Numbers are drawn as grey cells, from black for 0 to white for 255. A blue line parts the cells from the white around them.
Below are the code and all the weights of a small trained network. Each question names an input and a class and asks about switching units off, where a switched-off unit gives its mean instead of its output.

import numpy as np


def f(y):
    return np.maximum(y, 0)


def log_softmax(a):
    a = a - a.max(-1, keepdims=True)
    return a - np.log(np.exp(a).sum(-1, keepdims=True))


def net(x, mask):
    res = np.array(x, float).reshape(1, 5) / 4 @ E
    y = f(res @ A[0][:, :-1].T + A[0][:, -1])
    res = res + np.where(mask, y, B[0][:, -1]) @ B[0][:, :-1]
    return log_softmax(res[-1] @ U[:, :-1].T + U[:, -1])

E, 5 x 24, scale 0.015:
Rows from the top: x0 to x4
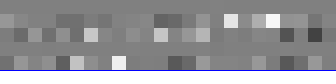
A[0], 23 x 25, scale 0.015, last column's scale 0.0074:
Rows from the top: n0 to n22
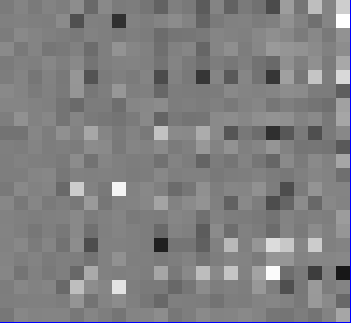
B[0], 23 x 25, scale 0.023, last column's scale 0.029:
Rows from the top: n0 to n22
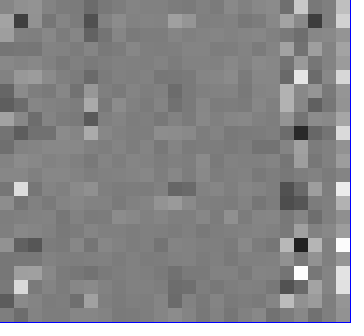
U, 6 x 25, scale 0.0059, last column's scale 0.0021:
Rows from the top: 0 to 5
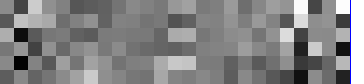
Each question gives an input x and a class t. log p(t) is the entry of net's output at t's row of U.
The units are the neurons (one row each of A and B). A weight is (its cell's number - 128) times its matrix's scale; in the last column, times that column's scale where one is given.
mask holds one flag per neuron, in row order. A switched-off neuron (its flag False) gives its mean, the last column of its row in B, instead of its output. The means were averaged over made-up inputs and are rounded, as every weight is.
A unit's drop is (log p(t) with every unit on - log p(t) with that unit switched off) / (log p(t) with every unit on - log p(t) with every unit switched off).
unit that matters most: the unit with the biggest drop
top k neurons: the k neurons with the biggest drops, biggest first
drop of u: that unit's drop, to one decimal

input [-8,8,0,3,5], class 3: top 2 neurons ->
n17, n5
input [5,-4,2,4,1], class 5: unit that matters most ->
n1
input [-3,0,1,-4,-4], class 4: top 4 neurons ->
n19, n5, n17, n0
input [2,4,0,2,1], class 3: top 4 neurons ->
n5, n1, n17, n0
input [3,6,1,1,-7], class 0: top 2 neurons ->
n19, n9
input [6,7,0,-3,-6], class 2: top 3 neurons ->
n17, n5, n0
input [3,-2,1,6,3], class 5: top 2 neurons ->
n19, n5
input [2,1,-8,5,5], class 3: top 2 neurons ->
n17, n19
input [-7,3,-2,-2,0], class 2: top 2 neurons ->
n13, n20
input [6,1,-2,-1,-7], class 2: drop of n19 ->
0.7
